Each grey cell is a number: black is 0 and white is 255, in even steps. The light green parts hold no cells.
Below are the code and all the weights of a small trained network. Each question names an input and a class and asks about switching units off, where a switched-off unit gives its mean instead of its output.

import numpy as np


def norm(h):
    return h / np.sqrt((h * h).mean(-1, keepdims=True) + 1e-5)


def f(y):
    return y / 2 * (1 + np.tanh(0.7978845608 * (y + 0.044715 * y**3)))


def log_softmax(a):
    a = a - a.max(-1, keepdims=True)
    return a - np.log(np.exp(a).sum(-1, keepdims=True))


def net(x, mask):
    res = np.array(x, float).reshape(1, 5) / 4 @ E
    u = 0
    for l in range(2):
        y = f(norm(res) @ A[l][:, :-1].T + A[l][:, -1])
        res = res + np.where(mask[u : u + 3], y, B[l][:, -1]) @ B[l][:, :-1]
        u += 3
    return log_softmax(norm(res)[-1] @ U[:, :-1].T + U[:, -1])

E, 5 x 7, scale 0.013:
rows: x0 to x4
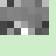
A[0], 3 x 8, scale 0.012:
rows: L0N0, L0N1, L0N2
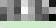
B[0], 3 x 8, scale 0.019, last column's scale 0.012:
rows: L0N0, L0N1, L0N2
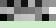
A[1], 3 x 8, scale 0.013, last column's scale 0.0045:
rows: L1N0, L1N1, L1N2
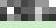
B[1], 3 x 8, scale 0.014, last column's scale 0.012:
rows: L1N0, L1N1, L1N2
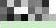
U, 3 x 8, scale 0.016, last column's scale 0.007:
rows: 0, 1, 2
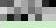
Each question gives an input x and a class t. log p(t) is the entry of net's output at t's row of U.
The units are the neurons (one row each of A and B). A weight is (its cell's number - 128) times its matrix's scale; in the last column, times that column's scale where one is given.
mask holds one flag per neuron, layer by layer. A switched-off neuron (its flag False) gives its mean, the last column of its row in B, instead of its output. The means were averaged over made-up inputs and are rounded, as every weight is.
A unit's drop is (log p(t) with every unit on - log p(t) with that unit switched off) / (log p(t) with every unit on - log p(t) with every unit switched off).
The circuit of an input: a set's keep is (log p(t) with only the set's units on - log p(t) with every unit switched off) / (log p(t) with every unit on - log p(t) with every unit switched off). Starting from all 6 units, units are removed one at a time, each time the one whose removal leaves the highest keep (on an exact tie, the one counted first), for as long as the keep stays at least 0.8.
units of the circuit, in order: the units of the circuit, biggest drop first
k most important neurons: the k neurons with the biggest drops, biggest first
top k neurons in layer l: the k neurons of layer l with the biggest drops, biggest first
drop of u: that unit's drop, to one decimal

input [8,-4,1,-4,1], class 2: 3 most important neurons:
(L0N0; L1N1; L0N1)
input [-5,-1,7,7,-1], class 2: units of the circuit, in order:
(L1N2)
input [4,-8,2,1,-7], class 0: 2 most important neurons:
(L0N1; L1N0)
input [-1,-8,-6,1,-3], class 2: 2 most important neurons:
(L0N1; L1N2)
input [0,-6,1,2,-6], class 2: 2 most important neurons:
(L0N1; L1N1)
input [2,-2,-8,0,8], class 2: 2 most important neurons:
(L0N0; L1N0)
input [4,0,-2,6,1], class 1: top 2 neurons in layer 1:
(L1N2; L1N1)
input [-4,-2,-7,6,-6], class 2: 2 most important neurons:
(L1N2; L0N1)
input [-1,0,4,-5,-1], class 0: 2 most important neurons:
(L0N1; L1N1)
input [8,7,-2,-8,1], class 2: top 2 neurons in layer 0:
(L0N0; L0N1)
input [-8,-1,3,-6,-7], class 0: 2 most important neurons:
(L1N1; L0N1)
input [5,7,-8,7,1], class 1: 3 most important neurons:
(L1N2; L0N2; L0N0)
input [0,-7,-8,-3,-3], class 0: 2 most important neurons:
(L0N1; L0N0)
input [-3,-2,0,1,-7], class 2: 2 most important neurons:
(L0N1; L1N2)
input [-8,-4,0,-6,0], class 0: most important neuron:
(L1N1)
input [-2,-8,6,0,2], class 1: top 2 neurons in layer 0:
(L0N1; L0N0)
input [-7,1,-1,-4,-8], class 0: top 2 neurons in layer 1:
(L1N1; L1N0)
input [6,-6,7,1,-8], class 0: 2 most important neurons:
(L0N1; L1N0)
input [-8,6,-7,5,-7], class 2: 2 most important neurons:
(L1N2; L0N1)
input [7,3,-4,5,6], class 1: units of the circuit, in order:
(L0N1)
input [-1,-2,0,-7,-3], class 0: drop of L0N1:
0.3
